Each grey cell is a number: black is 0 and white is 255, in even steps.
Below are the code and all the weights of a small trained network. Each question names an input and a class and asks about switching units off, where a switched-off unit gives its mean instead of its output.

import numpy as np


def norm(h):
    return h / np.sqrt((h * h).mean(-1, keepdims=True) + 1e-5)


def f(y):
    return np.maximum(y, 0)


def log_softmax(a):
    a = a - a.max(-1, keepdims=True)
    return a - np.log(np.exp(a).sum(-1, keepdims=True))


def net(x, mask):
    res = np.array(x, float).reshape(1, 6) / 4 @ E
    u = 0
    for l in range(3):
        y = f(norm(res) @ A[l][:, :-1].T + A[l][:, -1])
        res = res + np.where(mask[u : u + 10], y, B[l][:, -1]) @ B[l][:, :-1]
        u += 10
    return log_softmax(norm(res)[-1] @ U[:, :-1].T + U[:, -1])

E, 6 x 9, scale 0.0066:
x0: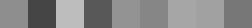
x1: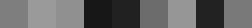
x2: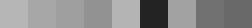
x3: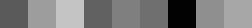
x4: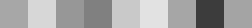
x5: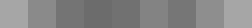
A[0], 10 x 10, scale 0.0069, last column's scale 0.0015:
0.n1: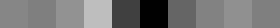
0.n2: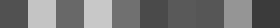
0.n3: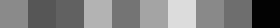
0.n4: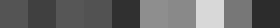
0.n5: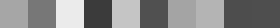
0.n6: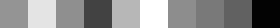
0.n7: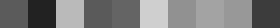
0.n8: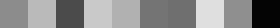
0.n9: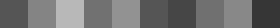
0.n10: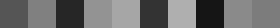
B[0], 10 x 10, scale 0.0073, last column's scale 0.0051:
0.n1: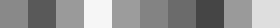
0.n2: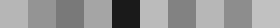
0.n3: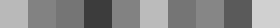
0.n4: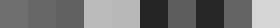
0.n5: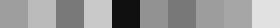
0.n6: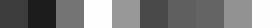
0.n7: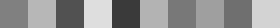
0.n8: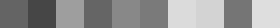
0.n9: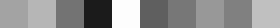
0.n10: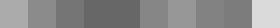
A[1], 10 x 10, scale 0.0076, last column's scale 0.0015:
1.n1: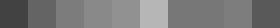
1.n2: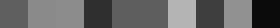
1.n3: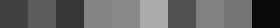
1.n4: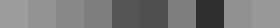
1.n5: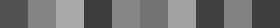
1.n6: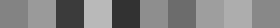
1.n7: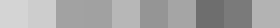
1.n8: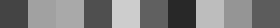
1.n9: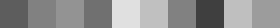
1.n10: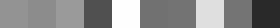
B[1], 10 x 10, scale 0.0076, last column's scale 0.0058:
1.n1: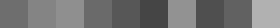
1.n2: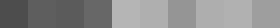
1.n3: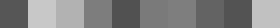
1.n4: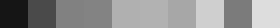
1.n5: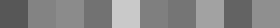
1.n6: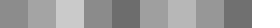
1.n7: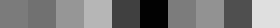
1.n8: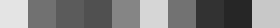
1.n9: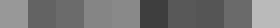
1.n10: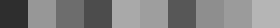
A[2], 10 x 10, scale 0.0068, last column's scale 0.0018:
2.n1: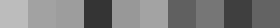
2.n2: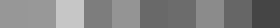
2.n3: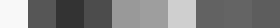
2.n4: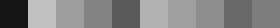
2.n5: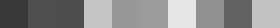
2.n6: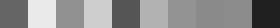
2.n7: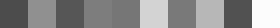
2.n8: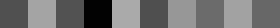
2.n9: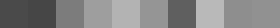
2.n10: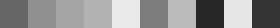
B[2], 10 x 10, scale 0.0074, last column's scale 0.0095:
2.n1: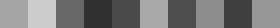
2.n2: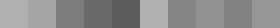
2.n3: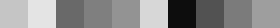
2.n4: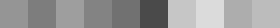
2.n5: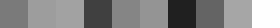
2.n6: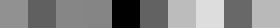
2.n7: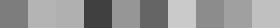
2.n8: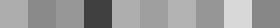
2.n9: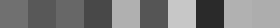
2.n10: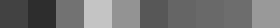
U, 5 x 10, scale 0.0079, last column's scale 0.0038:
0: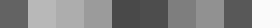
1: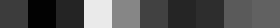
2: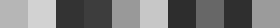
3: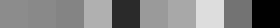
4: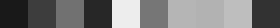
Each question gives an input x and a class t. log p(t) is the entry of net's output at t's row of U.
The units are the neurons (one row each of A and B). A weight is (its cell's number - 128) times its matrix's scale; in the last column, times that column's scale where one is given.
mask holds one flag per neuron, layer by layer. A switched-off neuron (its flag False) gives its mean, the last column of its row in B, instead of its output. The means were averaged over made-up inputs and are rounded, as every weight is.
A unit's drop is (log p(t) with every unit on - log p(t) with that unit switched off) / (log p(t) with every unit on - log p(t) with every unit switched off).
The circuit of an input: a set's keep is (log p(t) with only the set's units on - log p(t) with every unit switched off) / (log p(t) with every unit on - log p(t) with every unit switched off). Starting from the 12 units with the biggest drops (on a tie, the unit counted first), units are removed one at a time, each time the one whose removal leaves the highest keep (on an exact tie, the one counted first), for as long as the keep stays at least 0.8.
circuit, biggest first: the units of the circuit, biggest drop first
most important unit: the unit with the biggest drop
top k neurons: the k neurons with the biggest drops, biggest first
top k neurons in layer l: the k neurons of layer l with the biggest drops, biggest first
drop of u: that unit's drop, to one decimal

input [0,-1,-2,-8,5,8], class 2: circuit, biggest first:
[2.n3]
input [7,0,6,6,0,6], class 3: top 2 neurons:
[0.n5, 2.n5]
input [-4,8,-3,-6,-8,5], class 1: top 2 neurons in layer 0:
[0.n4, 0.n1]
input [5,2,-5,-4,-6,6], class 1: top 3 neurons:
[0.n4, 0.n5, 0.n2]
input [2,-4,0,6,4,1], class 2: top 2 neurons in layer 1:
[1.n8, 1.n4]
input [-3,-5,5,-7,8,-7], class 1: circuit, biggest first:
[0.n6, 2.n10]
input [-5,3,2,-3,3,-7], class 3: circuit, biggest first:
[0.n2, 2.n6]
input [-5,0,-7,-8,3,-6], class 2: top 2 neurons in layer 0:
[0.n3, 0.n5]
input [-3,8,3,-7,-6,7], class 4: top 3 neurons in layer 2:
[2.n8, 2.n1, 2.n2]
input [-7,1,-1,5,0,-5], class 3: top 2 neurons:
[0.n2, 2.n6]
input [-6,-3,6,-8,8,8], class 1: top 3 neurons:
[0.n6, 1.n7, 0.n5]
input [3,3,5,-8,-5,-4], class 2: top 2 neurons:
[2.n3, 0.n3]
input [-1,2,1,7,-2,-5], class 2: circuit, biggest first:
[0.n9, 1.n8]
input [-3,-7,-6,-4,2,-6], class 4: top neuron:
[0.n8]
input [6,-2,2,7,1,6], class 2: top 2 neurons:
[0.n9, 1.n8]
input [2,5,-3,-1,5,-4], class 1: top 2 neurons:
[0.n6, 0.n5]
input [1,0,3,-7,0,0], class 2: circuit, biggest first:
[2.n3, 0.n3]
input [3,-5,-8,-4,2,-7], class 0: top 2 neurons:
[0.n7, 1.n3]
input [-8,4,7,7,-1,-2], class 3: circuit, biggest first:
[0.n2, 2.n6]
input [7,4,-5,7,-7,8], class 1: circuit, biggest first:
[0.n4]
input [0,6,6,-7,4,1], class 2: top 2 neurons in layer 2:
[2.n3, 2.n5]
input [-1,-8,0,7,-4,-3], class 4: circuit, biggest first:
[0.n8, 2.n9]
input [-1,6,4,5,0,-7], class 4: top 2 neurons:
[1.n4, 1.n2]
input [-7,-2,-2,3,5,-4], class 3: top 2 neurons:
[0.n2, 2.n6]
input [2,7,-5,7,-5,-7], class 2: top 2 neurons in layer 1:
[1.n8, 1.n7]
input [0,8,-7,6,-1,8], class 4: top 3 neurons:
[1.n2, 1.n4, 0.n5]
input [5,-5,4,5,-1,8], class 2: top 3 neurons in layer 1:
[1.n8, 1.n4, 1.n10]
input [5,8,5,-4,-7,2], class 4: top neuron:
[1.n4]
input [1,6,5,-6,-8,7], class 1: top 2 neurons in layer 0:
[0.n1, 0.n4]
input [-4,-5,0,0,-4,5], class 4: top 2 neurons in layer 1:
[1.n7, 1.n9]
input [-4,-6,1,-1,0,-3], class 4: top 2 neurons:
[0.n8, 0.n5]
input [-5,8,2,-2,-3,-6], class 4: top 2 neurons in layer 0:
[0.n5, 0.n7]
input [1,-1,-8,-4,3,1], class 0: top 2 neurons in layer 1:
[1.n3, 1.n1]
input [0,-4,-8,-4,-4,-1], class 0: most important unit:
0.n4
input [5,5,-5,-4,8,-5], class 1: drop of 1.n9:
0.1
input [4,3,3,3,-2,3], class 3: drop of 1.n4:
0.2
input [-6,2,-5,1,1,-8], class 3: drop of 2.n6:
0.2
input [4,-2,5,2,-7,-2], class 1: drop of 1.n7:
0.1
